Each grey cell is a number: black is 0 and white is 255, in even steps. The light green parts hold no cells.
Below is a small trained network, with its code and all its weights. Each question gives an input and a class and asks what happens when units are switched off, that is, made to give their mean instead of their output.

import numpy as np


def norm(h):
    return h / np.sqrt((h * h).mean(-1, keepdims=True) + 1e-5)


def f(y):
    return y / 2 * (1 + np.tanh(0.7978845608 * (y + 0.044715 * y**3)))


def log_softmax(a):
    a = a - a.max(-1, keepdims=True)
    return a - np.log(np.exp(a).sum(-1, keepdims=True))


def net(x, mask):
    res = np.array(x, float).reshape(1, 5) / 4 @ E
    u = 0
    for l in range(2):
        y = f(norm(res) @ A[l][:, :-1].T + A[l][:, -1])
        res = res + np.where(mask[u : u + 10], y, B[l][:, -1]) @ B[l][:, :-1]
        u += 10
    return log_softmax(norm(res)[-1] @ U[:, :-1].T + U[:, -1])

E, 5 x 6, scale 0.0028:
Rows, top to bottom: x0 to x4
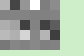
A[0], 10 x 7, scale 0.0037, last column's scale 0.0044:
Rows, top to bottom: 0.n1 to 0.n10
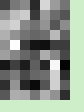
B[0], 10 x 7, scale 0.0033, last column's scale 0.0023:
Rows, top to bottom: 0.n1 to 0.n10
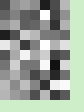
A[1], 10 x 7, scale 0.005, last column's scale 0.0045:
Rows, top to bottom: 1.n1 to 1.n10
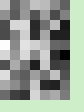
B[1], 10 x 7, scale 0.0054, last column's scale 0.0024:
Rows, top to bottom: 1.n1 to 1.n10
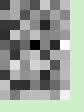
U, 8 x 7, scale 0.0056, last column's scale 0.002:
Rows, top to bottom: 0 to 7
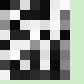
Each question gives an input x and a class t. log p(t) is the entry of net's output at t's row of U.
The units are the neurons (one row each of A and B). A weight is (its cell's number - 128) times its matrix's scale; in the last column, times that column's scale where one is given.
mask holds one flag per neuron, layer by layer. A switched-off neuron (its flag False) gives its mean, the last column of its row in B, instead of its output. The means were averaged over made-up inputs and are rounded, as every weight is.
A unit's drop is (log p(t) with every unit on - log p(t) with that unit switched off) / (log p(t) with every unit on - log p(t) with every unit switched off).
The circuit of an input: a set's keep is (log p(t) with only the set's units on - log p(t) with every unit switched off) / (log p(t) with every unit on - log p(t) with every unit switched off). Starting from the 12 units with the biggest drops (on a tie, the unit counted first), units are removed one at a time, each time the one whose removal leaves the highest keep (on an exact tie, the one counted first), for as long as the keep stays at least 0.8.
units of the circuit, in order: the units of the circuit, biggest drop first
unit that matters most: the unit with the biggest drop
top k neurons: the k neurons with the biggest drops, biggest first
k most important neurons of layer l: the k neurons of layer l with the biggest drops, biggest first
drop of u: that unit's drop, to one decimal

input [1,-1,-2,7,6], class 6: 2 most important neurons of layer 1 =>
[1.n5, 1.n6]
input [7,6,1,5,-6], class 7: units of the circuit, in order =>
[1.n9, 1.n5]
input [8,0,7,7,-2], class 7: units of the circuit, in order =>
[1.n5, 1.n9]
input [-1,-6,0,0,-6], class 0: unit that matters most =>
0.n9
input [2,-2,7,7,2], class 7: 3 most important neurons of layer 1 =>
[1.n9, 1.n6, 1.n5]
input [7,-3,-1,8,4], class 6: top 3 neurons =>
[1.n5, 1.n1, 0.n1]
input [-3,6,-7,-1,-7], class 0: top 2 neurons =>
[0.n7, 1.n3]
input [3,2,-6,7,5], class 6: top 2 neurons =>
[1.n5, 1.n6]
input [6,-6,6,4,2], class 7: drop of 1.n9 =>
0.2
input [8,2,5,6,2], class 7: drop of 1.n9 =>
0.3
